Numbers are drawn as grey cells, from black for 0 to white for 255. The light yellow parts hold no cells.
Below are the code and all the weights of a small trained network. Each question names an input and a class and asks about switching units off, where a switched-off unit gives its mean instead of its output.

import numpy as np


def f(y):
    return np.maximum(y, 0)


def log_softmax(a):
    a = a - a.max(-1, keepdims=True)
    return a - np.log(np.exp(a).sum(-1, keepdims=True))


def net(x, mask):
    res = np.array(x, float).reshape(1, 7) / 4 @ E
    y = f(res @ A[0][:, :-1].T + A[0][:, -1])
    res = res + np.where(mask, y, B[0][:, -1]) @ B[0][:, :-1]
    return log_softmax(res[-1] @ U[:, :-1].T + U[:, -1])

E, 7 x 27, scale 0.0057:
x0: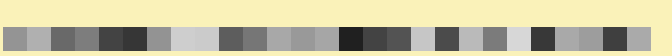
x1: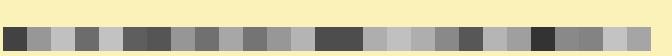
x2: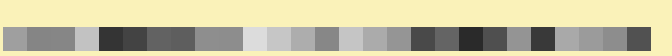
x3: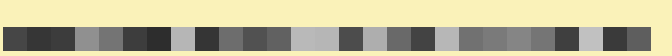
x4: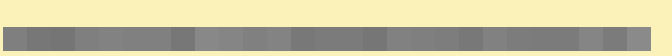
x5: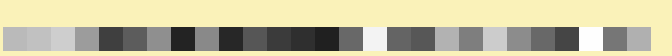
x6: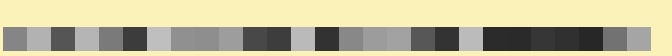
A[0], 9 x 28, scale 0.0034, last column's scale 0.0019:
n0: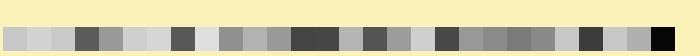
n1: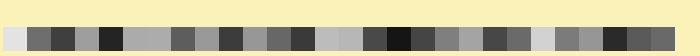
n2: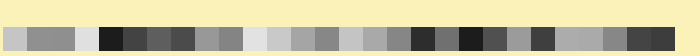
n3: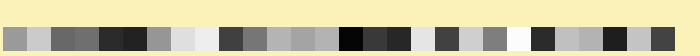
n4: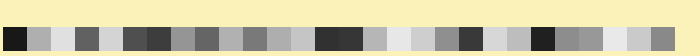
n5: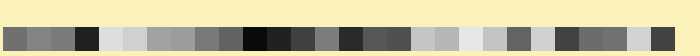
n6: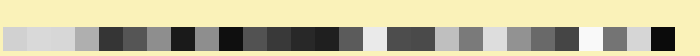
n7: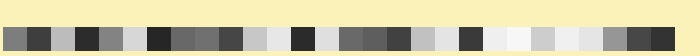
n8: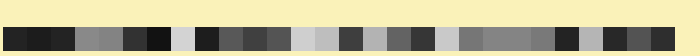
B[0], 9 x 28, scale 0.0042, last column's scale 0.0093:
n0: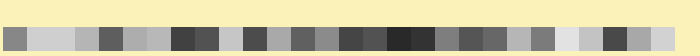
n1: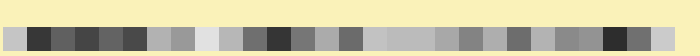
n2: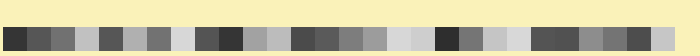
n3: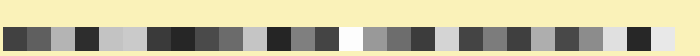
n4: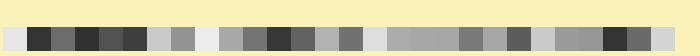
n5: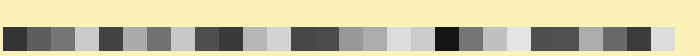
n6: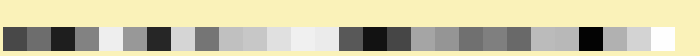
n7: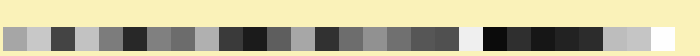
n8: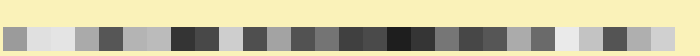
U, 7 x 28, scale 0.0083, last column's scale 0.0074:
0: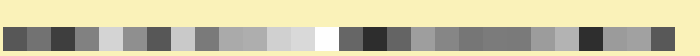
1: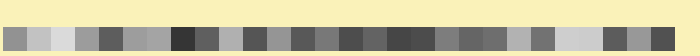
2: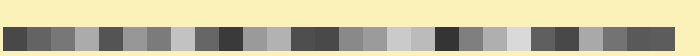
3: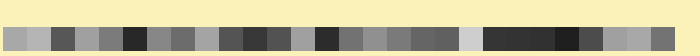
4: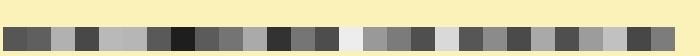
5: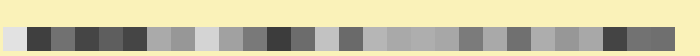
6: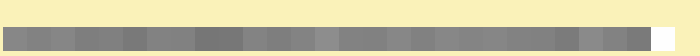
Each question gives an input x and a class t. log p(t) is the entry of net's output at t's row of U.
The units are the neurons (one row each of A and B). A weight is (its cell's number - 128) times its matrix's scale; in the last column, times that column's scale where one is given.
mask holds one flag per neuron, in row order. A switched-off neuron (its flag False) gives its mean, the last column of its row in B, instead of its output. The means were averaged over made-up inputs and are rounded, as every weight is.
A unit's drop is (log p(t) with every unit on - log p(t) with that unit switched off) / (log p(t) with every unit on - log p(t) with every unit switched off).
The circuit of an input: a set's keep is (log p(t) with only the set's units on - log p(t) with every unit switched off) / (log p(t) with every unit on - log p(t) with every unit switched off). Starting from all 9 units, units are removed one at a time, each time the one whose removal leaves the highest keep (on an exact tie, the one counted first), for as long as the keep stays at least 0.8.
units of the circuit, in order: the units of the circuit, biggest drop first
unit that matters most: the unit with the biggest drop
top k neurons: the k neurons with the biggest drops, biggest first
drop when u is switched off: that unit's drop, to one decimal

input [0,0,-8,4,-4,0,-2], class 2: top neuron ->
n5
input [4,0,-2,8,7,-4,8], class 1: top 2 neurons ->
n8, n7
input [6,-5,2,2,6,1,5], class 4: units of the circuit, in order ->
n3, n7
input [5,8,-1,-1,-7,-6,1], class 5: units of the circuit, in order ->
n4, n6
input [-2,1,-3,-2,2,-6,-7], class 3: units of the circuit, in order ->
n7, n6
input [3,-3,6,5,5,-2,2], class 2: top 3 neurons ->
n2, n6, n0
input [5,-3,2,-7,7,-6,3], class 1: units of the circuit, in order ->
n6, n0
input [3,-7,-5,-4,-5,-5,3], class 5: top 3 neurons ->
n6, n1, n7
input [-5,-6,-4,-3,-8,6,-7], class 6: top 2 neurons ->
n6, n5
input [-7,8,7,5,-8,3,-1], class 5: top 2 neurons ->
n4, n3
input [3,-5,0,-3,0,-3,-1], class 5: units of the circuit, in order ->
n6, n1
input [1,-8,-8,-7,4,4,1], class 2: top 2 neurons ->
n5, n8
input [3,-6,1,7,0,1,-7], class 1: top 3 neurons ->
n8, n4, n6
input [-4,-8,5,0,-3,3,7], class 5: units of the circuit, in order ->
n7, n1
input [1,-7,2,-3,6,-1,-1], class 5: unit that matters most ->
n1
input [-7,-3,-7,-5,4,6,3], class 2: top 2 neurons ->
n5, n3
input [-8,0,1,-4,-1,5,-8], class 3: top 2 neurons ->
n7, n3
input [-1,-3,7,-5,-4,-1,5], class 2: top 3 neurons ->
n2, n7, n8
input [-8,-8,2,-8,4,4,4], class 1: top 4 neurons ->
n0, n3, n4, n7
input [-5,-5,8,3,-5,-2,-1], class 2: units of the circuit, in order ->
n2
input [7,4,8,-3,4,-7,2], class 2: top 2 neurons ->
n6, n2
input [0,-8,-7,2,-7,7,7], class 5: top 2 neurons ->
n1, n7
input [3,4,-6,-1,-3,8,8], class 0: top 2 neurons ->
n6, n7
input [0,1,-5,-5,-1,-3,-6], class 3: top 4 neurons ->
n7, n6, n8, n2
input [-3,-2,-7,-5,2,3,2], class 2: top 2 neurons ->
n5, n8
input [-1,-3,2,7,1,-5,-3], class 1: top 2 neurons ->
n8, n6
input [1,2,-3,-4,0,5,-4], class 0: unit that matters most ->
n6
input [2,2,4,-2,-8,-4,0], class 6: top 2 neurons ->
n6, n5
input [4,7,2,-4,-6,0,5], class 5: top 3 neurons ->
n4, n7, n8
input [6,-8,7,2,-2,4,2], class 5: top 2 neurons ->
n1, n5
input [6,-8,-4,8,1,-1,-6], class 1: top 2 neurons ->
n8, n4
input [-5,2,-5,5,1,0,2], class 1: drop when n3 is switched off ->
0.4
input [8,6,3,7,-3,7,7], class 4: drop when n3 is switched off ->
0.8
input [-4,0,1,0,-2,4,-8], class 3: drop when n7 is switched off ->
0.7
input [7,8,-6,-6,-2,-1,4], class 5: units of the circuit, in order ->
n4
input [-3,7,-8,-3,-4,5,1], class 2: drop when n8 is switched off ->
0.0
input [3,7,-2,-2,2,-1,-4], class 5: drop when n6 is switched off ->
0.1
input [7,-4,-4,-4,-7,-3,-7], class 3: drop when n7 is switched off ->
0.9
